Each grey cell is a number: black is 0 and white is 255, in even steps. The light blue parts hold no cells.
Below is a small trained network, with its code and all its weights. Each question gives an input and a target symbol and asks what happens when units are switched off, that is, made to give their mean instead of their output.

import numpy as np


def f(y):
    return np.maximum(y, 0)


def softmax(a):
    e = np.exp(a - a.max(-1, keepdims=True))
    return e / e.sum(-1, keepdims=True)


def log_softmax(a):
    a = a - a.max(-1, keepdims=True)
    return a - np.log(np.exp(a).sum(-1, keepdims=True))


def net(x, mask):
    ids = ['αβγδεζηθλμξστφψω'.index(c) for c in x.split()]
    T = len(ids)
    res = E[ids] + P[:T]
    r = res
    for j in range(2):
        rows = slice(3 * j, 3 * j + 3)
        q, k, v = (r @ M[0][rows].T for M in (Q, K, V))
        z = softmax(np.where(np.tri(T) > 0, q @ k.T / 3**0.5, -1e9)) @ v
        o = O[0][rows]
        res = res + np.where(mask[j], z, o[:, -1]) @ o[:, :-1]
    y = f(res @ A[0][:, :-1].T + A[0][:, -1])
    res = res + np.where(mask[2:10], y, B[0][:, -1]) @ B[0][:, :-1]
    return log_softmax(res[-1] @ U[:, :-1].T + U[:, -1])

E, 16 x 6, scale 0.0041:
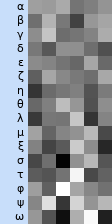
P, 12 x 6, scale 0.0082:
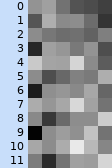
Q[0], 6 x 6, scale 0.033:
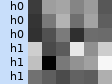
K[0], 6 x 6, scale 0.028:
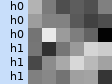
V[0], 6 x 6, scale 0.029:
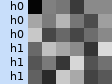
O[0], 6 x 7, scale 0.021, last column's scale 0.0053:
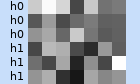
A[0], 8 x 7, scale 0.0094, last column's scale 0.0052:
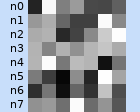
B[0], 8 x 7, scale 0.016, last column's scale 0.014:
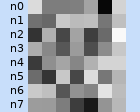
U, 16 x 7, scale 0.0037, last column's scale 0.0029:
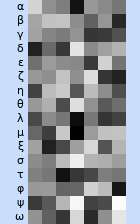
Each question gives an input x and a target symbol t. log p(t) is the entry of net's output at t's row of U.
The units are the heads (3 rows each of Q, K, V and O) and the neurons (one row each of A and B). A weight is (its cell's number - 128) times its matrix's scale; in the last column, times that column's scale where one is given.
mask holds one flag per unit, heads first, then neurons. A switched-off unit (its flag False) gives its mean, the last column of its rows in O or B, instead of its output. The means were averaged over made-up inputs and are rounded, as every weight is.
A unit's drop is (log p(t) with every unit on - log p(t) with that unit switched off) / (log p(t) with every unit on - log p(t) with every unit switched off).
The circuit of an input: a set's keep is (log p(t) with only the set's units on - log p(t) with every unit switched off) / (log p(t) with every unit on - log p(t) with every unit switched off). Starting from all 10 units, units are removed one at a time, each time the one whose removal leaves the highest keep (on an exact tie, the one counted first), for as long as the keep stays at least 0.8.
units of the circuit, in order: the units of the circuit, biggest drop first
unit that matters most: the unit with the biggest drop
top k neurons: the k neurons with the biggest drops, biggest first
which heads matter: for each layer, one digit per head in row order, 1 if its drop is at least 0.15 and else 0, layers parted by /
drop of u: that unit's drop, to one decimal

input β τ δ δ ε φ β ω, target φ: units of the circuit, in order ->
[h0 n6 n5 h1]
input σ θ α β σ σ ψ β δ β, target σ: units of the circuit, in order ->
[h0 h1 n4]
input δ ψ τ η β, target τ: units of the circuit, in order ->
[h1 h0 n1]
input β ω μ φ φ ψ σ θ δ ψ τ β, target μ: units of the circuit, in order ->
[h0]
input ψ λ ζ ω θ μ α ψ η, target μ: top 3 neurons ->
[n2 n0 n6]
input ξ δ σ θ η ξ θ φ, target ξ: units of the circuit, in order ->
[h1 h0]
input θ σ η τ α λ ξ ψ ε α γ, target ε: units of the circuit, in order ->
[n7 h1 h0 n4]
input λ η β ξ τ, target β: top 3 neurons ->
[n7 n4 n0]
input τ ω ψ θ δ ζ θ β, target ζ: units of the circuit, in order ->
[h1 n0 h0 n2]
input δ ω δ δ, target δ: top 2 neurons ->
[n4 n0]
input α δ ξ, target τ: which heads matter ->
01
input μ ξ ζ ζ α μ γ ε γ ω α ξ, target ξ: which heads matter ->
01
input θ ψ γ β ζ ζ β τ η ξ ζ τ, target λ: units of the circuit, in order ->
[h1 n2]
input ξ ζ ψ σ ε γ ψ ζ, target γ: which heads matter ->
11
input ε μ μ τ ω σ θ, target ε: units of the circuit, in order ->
[h1 n7 h0 n4]
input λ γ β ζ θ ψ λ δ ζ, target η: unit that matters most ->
n1
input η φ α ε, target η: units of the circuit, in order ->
[h0 n4]
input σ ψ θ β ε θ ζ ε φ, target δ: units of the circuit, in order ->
[n2 h1 n1]
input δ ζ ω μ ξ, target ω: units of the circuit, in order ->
[h0 n7 h1]
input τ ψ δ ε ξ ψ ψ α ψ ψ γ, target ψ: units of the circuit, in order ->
[h1]
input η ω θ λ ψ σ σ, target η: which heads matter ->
10
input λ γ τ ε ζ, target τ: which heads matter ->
11
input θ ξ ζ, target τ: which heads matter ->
01
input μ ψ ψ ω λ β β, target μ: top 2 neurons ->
[n5 n7]
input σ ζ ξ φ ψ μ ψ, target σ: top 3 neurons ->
[n4 n2 n0]
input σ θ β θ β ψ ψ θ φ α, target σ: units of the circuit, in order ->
[h0 h1 n4]
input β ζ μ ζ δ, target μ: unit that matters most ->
h0
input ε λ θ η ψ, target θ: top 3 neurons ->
[n0 n2 n6]
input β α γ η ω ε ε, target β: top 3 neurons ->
[n7 n4 n0]
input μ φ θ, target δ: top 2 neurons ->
[n2 n0]
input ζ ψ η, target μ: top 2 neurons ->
[n2 n0]
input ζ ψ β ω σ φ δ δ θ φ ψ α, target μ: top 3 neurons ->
[n2 n0 n6]
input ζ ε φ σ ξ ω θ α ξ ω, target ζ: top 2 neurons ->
[n0 n2]
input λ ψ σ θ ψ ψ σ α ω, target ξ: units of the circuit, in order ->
[h1]
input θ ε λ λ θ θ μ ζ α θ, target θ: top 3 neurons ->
[n0 n6 n2]
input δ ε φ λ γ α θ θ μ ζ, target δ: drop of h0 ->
0.3
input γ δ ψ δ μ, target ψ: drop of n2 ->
-0.1
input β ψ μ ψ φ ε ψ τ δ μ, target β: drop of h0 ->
0.6
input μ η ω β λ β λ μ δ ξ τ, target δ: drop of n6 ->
0.0
